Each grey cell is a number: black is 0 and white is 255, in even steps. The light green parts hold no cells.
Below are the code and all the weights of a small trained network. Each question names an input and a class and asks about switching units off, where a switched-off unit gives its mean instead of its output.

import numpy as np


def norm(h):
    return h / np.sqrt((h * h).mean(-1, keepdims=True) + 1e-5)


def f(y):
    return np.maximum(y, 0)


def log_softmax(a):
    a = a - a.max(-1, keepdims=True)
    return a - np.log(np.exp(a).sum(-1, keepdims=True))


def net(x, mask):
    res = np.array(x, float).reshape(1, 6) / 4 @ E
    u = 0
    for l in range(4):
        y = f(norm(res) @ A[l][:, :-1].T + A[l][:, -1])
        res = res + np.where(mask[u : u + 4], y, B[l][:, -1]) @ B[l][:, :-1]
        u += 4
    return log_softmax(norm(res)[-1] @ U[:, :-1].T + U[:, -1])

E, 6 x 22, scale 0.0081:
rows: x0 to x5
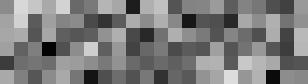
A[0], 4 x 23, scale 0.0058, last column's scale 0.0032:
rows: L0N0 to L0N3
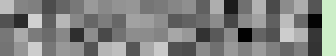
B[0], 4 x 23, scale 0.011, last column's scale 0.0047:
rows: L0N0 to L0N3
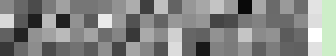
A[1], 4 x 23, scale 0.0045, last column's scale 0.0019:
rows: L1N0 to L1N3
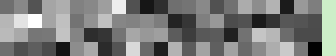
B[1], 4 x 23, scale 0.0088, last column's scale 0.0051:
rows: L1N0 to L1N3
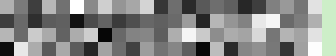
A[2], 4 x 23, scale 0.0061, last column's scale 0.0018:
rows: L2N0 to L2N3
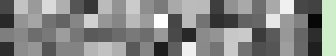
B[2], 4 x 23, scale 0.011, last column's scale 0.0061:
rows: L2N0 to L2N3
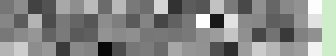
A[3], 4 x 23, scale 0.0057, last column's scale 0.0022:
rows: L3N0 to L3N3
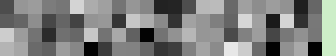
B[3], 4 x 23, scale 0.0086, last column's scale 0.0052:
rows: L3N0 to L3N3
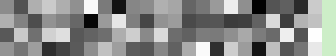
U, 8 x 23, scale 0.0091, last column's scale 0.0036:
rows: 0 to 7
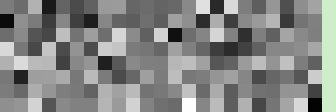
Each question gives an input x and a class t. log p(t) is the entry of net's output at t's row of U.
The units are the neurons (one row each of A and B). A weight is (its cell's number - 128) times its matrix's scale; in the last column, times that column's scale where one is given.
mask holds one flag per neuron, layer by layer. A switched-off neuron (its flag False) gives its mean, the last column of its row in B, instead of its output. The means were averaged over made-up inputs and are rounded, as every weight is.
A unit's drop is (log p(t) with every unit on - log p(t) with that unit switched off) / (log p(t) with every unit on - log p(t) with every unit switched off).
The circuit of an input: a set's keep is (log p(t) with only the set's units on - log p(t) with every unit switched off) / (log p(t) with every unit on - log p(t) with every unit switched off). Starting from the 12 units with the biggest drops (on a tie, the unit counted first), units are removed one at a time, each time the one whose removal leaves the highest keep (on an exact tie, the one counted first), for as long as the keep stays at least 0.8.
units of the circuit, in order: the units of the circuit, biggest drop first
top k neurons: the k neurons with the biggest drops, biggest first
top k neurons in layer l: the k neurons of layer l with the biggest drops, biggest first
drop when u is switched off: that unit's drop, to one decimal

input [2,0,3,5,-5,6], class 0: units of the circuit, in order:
(L3N3)
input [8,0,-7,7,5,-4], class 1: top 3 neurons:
(L0N3; L2N0; L1N1)
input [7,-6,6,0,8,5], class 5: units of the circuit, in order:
(L1N0; L3N0)
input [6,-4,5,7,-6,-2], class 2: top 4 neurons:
(L0N0; L1N3; L3N2; L0N1)
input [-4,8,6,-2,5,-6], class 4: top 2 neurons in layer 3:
(L3N3; L3N1)
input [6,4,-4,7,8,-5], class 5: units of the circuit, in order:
(L3N0; L2N0)
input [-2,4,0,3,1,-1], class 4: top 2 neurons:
(L1N2; L2N0)
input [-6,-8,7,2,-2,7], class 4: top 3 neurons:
(L2N3; L2N1; L0N1)
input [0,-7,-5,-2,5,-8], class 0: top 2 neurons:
(L2N1; L1N2)
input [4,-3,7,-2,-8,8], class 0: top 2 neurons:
(L3N3; L0N1)
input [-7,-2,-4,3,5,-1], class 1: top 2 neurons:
(L1N3; L0N2)
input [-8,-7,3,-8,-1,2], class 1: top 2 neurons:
(L1N3; L0N0)
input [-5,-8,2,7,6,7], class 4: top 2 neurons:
(L2N3; L2N1)
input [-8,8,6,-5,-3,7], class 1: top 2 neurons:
(L1N3; L2N1)
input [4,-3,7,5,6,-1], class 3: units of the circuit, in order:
(L1N0)
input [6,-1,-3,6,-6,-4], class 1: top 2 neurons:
(L0N3; L2N0)
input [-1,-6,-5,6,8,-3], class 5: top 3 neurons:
(L3N0; L2N0; L0N1)
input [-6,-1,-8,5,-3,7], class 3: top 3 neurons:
(L0N1; L2N1; L3N1)
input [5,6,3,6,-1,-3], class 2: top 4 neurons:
(L0N0; L2N3; L3N2; L1N3)
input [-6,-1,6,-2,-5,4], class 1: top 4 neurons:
(L1N3; L0N1; L2N1; L3N0)
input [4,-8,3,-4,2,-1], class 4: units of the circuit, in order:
(L2N3)
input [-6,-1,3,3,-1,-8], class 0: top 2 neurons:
(L2N1; L0N3)
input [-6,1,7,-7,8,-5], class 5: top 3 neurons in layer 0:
(L0N1; L0N0; L0N3)
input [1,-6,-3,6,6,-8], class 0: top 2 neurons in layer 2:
(L2N1; L2N0)
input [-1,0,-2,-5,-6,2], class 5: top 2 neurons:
(L0N2; L0N0)
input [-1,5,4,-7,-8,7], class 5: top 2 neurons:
(L0N2; L2N1)
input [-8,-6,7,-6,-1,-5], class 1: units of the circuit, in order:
(L1N3)
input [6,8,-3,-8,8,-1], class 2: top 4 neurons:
(L2N0; L2N3; L0N2; L1N3)
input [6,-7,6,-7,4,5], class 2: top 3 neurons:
(L2N0; L0N1; L1N3)
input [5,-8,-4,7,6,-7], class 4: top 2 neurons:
(L2N3; L2N0)
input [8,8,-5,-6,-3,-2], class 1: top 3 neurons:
(L1N1; L0N3; L2N3)
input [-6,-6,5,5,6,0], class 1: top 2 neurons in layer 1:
(L1N3; L1N2)
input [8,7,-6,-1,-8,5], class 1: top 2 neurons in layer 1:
(L1N1; L1N0)
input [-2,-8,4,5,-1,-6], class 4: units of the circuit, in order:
(L2N3)
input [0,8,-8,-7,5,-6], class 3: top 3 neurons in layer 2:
(L2N3; L2N1; L2N0)
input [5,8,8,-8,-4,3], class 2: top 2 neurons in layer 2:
(L2N0; L2N3)
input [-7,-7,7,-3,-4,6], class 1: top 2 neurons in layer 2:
(L2N1; L2N3)
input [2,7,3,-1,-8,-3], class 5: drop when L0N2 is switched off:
1.1
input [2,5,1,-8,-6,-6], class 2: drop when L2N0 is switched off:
1.3
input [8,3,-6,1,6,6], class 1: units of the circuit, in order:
(L0N3)
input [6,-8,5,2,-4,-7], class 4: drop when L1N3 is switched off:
0.2
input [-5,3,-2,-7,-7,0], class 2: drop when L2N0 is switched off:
1.0
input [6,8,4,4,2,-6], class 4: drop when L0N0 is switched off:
0.1
